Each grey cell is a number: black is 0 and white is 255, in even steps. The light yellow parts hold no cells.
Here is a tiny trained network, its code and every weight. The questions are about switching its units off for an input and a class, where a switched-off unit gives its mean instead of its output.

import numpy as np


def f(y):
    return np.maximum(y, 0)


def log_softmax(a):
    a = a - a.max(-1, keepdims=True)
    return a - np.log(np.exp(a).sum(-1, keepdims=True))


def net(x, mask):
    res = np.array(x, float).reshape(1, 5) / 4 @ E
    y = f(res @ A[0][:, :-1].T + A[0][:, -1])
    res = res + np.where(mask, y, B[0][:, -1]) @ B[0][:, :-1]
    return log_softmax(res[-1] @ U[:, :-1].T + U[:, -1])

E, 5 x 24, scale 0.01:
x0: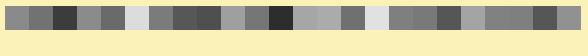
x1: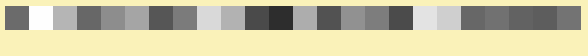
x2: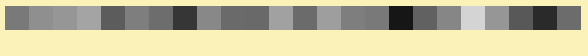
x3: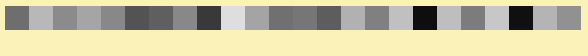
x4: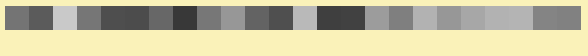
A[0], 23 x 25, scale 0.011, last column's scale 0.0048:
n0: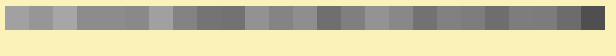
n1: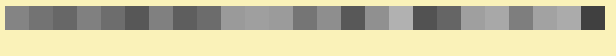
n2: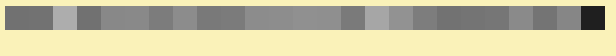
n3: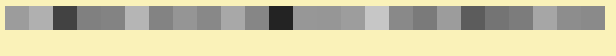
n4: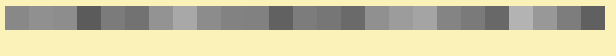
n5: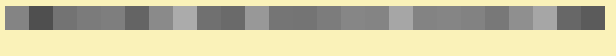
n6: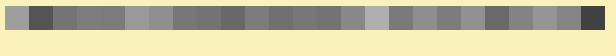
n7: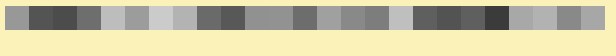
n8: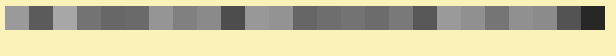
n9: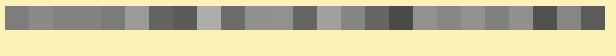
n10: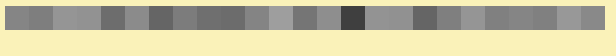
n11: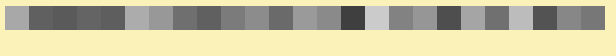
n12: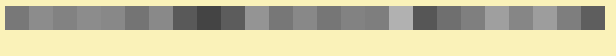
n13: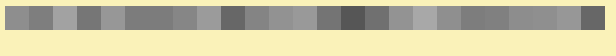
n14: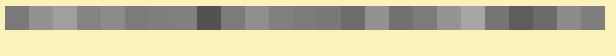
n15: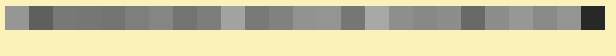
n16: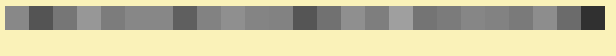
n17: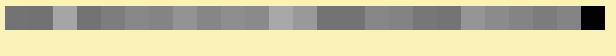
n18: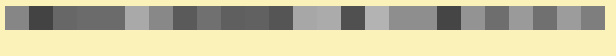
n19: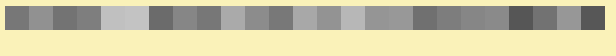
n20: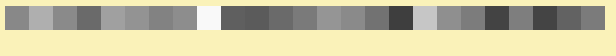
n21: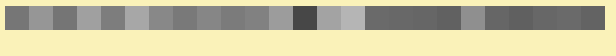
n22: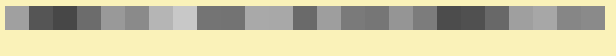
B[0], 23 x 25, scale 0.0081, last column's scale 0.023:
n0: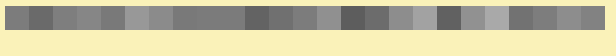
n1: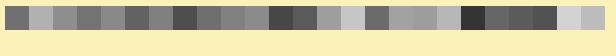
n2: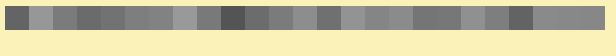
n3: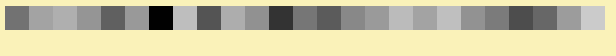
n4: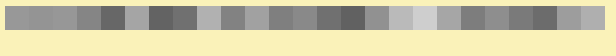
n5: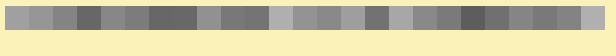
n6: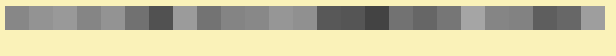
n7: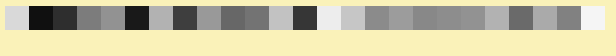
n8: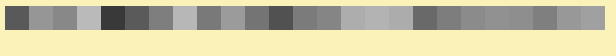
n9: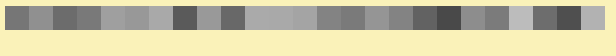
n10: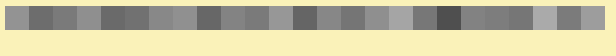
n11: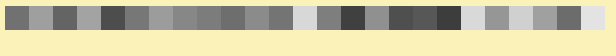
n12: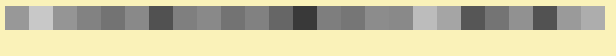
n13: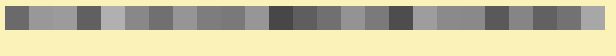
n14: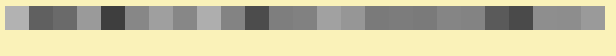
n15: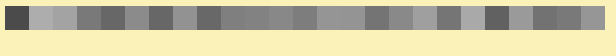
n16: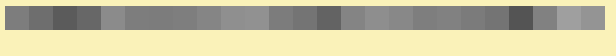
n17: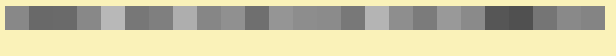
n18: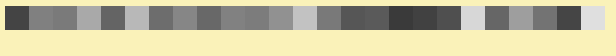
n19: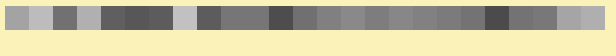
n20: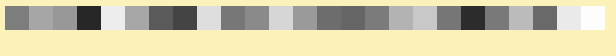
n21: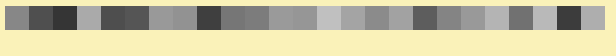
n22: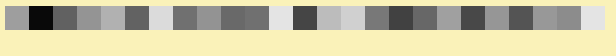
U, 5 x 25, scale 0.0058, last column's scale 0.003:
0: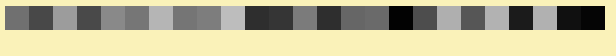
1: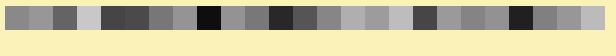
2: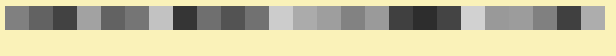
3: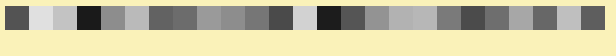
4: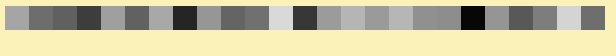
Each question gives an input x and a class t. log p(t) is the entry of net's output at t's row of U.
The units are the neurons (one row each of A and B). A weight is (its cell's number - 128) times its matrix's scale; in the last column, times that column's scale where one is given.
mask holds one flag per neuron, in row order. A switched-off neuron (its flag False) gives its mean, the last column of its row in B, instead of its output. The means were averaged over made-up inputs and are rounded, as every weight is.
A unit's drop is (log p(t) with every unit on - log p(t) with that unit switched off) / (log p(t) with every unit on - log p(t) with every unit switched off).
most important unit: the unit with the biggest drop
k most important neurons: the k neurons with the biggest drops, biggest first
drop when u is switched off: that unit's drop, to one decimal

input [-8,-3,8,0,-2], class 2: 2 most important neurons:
(n3, n9)
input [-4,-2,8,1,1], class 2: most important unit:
n3
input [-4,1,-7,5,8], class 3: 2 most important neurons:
(n7, n22)
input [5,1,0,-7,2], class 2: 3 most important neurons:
(n11, n18, n1)
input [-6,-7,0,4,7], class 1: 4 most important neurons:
(n20, n8, n7, n22)
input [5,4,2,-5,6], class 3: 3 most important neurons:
(n20, n7, n22)
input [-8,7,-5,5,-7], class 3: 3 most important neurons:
(n7, n22, n3)
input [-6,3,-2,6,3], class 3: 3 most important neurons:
(n7, n22, n21)
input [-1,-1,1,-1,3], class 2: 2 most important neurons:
(n20, n3)
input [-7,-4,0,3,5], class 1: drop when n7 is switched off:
0.3
